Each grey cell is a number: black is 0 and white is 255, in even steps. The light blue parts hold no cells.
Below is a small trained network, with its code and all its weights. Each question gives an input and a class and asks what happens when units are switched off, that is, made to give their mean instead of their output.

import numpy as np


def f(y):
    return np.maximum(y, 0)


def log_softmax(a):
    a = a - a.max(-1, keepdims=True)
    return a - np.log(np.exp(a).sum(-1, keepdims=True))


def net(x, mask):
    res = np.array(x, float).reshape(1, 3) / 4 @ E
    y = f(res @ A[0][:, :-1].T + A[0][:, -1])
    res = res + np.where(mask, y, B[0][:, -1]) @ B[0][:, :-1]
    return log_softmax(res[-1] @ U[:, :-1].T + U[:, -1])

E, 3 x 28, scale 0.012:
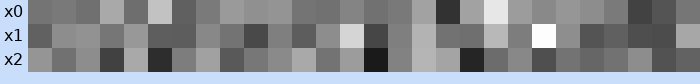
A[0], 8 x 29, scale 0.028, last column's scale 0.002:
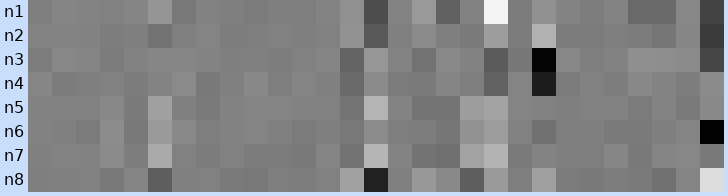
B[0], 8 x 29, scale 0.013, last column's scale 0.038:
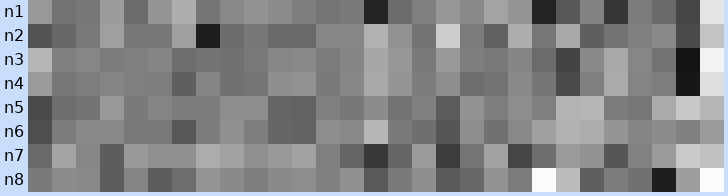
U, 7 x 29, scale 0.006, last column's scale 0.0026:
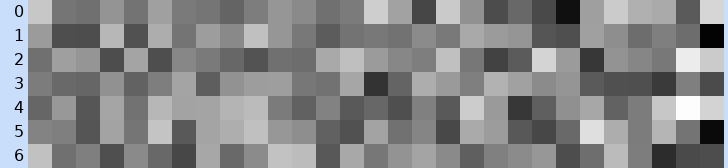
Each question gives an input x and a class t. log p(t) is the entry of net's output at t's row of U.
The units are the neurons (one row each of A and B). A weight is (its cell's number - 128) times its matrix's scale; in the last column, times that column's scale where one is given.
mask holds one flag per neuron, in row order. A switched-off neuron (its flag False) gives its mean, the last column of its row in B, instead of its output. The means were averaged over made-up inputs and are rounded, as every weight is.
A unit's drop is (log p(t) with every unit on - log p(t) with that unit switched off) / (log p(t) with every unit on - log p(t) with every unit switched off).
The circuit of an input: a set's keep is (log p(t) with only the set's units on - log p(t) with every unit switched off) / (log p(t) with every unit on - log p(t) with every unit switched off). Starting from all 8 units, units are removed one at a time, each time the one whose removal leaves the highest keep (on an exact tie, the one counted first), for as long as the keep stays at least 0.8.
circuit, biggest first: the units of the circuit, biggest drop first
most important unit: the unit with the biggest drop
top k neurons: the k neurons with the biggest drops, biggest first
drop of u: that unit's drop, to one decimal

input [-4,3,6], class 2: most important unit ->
n1
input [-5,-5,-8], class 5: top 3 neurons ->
(n7 n5 n2)
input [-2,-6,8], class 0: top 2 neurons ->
(n8 n3)
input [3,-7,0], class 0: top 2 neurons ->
(n8 n3)
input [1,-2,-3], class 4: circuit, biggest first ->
(n7 n5)
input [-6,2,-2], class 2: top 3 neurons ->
(n3 n1 n4)
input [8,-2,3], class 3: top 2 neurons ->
(n1 n3)
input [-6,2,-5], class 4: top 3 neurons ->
(n3 n8 n4)
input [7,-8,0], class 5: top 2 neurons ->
(n7 n5)
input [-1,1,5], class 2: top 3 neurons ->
(n1 n3 n4)
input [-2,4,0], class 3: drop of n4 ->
0.1
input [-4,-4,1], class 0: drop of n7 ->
0.0
